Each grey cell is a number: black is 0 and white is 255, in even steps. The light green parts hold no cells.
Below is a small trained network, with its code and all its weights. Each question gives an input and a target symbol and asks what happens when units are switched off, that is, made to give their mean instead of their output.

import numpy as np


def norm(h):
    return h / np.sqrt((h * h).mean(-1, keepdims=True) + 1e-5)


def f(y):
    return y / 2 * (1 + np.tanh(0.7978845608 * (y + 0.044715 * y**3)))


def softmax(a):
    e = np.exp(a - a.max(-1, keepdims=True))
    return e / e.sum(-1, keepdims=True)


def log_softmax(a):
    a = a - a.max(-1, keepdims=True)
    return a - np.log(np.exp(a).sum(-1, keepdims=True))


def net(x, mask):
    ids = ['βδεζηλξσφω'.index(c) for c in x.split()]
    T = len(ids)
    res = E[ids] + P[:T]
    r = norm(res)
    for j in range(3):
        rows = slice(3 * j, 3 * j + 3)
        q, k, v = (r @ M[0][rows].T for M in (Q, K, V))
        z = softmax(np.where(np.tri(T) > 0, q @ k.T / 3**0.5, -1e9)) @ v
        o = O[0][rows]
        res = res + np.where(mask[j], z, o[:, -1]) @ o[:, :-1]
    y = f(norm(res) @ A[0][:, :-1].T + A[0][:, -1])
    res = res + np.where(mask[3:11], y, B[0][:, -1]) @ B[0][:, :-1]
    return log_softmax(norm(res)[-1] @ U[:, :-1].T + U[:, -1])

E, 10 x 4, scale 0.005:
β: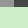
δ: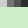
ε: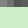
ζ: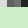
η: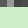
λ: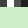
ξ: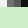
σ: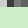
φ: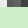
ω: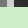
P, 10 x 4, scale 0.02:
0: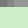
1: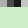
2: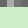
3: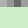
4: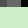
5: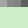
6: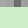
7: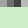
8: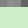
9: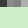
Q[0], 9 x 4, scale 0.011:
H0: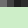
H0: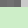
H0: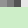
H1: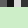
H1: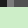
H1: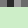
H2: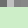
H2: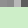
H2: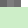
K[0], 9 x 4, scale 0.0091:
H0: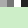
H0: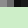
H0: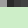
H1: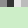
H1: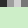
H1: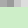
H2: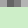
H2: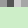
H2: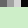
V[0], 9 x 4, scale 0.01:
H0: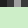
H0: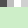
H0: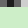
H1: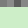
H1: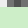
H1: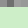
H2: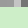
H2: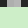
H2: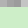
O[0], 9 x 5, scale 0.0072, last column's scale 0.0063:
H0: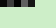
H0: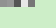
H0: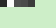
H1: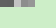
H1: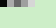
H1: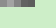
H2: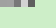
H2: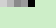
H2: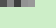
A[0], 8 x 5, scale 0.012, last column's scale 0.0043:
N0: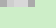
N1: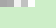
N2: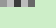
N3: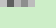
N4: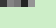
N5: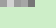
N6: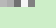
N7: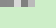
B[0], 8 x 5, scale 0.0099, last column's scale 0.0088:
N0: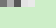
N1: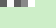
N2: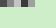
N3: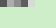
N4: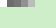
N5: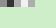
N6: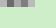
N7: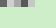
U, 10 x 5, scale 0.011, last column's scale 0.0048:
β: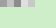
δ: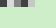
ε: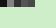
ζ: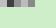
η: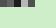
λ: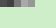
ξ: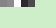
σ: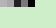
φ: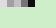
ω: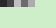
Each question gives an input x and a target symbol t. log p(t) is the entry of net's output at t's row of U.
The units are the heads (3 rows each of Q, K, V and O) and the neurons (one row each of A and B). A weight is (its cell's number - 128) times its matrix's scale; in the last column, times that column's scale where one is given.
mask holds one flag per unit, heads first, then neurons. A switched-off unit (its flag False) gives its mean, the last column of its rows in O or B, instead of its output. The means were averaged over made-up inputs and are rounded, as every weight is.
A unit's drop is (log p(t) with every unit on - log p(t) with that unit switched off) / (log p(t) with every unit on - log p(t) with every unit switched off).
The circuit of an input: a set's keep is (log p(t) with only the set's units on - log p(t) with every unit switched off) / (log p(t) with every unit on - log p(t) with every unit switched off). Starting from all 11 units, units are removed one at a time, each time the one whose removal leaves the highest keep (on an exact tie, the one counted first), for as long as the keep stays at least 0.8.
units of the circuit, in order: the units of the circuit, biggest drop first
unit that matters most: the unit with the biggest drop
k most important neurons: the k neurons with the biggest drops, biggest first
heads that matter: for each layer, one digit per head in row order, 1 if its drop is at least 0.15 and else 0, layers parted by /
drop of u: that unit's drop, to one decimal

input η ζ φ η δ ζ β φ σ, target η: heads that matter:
101
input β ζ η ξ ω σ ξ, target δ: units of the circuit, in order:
(H0 N4)
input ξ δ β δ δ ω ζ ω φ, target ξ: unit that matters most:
H2
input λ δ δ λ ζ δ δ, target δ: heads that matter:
100
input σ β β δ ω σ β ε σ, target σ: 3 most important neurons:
(N4 N5 N6)
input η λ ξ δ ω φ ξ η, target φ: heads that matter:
101
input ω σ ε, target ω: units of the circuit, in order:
(H2 N1)
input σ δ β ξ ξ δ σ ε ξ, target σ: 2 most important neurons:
(N4 N5)
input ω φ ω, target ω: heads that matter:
111
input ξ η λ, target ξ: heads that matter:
111
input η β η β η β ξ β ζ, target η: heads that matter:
101
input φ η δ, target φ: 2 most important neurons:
(N4 N0)
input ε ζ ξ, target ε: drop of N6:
0.0
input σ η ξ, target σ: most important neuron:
(N4)
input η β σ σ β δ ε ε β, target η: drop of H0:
0.8
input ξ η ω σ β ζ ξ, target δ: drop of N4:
0.1
